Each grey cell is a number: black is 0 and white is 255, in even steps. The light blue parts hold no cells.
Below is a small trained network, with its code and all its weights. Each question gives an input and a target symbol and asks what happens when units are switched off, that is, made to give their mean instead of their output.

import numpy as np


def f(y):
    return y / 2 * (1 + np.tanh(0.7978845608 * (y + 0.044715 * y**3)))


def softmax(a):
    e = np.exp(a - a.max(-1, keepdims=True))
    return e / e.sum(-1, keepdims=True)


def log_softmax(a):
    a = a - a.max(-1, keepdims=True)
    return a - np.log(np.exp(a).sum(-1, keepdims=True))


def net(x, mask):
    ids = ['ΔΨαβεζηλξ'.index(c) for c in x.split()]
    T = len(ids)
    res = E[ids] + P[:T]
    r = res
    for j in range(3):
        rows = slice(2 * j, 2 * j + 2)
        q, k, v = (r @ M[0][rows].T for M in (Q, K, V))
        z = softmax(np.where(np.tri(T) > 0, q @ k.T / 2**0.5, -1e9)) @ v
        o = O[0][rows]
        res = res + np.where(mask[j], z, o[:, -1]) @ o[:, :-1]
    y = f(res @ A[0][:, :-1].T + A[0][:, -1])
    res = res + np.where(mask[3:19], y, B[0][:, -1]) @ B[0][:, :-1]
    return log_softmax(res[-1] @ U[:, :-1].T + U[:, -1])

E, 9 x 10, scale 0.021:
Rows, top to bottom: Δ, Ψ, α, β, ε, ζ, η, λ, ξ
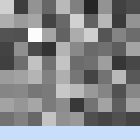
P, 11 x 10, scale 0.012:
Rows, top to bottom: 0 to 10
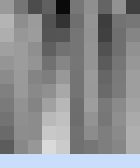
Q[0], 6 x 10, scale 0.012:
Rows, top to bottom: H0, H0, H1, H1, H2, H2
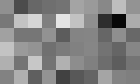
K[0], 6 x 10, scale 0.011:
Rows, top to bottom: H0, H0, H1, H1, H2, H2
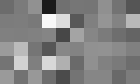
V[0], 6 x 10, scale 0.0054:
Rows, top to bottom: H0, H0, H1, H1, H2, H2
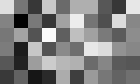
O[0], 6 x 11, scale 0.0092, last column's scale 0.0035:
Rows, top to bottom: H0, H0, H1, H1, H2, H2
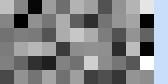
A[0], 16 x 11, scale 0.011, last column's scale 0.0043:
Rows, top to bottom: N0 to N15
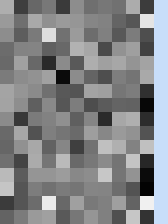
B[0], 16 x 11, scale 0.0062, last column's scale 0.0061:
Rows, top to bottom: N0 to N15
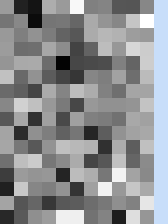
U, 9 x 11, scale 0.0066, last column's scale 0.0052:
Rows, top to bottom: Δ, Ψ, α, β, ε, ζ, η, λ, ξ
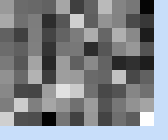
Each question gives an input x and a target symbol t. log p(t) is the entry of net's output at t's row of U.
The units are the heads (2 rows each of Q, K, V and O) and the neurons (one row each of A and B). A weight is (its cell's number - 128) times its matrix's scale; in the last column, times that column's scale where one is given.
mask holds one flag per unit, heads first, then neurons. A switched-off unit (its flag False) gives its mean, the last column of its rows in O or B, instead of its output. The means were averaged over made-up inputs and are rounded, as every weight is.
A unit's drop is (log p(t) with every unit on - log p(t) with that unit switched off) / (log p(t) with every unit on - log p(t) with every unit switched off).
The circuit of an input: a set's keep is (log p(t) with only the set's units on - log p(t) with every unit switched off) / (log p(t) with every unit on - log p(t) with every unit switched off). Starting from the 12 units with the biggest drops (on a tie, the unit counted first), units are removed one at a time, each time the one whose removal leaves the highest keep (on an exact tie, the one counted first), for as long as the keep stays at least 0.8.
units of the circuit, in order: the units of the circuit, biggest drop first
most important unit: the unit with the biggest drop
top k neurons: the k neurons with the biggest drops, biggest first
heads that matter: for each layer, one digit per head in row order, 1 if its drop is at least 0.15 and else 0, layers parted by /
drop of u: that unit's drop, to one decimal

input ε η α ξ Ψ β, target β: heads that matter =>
001
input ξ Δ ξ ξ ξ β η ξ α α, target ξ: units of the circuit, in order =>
(N14)
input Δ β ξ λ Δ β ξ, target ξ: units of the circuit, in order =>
(N14, N15)
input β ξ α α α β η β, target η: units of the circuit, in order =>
(H2, H0)
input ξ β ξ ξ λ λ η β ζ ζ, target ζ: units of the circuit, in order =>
(H0, H2, N10)
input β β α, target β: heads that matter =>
101
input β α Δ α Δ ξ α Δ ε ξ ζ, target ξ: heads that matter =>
001
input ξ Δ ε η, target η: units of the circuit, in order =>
(H0, N14, N5)
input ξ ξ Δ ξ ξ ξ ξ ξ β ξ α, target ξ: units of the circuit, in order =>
(H2, N14)
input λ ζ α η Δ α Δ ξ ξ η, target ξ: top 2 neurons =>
(N4, N15)
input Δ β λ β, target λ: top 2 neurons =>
(N14, N7)
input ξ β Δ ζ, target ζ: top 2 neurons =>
(N10, N14)
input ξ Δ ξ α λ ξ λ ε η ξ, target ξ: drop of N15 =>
0.1
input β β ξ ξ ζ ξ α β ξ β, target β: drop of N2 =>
0.0
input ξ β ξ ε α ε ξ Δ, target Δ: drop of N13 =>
1.2
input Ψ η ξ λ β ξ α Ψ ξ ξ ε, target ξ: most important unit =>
H2
